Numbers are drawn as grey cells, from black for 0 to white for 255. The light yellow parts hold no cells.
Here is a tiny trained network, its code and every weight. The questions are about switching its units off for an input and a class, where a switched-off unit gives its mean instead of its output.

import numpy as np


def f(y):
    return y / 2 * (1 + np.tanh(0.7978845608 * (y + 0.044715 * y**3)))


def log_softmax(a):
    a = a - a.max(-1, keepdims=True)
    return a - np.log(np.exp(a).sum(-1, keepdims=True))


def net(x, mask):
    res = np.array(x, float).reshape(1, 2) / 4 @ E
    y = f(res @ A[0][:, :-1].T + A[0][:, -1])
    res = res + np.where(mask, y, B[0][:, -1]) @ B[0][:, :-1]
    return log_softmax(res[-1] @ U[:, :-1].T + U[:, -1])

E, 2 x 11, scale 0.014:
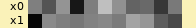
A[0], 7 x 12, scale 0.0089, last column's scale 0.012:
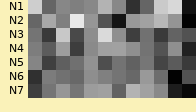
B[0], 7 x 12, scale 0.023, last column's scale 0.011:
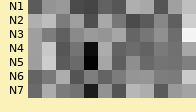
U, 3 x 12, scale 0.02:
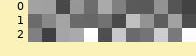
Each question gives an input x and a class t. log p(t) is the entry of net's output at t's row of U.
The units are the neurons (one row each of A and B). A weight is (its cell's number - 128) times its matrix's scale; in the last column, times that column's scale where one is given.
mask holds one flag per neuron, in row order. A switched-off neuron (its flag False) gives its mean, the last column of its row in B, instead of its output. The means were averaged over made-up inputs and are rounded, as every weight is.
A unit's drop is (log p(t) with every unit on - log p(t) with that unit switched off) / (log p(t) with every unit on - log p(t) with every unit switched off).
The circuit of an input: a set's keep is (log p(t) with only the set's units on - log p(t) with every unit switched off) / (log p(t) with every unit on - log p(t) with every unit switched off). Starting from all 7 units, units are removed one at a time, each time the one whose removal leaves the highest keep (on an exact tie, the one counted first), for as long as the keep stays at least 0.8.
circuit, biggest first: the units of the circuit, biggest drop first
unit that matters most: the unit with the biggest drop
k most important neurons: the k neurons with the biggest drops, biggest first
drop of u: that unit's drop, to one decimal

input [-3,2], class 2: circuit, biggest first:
(N4 N7)
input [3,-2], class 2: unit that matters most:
N2
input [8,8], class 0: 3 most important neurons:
(N3 N4 N1)
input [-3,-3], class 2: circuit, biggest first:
(N4 N7)
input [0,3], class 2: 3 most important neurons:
(N1 N4 N7)
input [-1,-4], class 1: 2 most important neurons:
(N3 N1)
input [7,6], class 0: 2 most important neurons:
(N3 N4)
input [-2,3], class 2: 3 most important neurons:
(N1 N7 N4)
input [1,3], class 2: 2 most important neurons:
(N1 N4)
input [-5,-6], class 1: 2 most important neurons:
(N1 N3)
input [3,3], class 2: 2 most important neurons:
(N2 N1)
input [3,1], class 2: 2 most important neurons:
(N2 N7)
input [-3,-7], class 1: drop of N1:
0.2
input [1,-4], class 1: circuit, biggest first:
(N3)
